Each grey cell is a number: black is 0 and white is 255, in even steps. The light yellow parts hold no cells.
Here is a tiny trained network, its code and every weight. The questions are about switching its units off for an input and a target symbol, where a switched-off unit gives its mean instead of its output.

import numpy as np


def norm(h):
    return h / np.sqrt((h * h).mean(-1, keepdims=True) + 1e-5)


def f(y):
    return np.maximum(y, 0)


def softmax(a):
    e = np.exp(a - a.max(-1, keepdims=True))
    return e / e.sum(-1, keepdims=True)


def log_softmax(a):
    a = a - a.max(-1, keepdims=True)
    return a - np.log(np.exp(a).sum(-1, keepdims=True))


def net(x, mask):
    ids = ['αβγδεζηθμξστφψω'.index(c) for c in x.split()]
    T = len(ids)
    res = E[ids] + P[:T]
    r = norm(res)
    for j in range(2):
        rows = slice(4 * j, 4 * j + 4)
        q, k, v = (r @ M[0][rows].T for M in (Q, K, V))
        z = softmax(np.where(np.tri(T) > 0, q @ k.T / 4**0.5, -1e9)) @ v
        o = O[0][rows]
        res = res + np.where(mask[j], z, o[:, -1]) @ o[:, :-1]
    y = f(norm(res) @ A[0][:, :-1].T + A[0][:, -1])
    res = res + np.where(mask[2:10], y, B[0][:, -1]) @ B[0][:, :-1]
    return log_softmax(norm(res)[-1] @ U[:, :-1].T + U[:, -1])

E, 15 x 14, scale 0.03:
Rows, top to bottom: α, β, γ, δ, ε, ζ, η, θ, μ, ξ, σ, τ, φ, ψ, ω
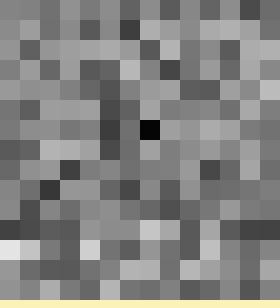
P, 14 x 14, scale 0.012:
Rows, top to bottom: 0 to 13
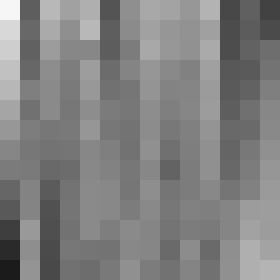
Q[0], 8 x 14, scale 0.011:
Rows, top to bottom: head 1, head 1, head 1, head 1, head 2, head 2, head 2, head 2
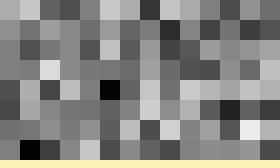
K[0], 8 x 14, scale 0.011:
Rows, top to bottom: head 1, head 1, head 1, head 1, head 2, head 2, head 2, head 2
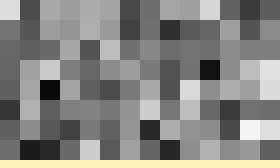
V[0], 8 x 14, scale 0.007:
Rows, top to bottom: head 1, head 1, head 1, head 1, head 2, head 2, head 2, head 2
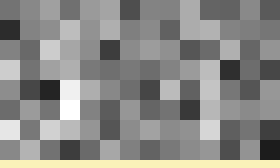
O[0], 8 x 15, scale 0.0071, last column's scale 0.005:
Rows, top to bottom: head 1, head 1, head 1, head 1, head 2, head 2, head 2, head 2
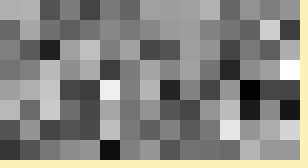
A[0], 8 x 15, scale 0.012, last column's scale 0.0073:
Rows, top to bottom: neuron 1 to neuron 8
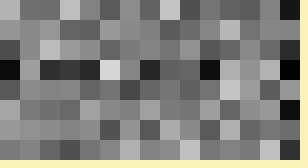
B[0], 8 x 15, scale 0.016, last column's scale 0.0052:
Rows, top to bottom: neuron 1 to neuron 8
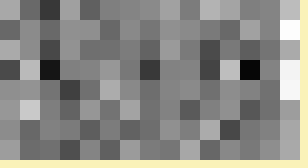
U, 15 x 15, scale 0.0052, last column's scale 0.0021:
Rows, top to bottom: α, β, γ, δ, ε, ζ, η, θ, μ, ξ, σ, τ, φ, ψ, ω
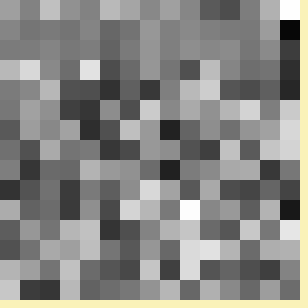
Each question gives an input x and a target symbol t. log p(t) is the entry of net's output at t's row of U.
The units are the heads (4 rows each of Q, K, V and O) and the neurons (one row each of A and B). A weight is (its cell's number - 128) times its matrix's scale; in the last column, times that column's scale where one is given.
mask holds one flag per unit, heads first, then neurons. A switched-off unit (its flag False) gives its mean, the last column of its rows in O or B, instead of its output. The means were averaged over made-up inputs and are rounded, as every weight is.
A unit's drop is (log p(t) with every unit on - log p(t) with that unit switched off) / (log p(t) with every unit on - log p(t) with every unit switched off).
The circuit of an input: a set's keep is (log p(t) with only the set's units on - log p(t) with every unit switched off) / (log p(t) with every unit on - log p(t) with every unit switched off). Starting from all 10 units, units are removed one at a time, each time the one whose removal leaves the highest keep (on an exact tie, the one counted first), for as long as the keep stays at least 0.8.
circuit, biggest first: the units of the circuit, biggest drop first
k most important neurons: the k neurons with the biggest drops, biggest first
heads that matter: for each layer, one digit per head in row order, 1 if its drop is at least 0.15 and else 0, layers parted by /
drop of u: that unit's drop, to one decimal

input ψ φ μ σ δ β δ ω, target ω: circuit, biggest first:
head 2; neuron 1
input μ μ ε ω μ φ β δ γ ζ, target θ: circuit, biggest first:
head 2; head 1
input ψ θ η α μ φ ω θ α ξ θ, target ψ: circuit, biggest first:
head 2
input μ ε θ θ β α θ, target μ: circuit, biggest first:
head 1; head 2
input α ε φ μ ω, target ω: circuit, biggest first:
neuron 1; neuron 4
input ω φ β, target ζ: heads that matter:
01
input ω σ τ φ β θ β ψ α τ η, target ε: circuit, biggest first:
head 2; neuron 7
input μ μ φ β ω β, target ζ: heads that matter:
00
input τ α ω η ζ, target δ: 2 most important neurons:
neuron 6; neuron 4
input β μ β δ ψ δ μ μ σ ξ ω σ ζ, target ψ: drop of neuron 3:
0.2
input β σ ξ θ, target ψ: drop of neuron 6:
0.0
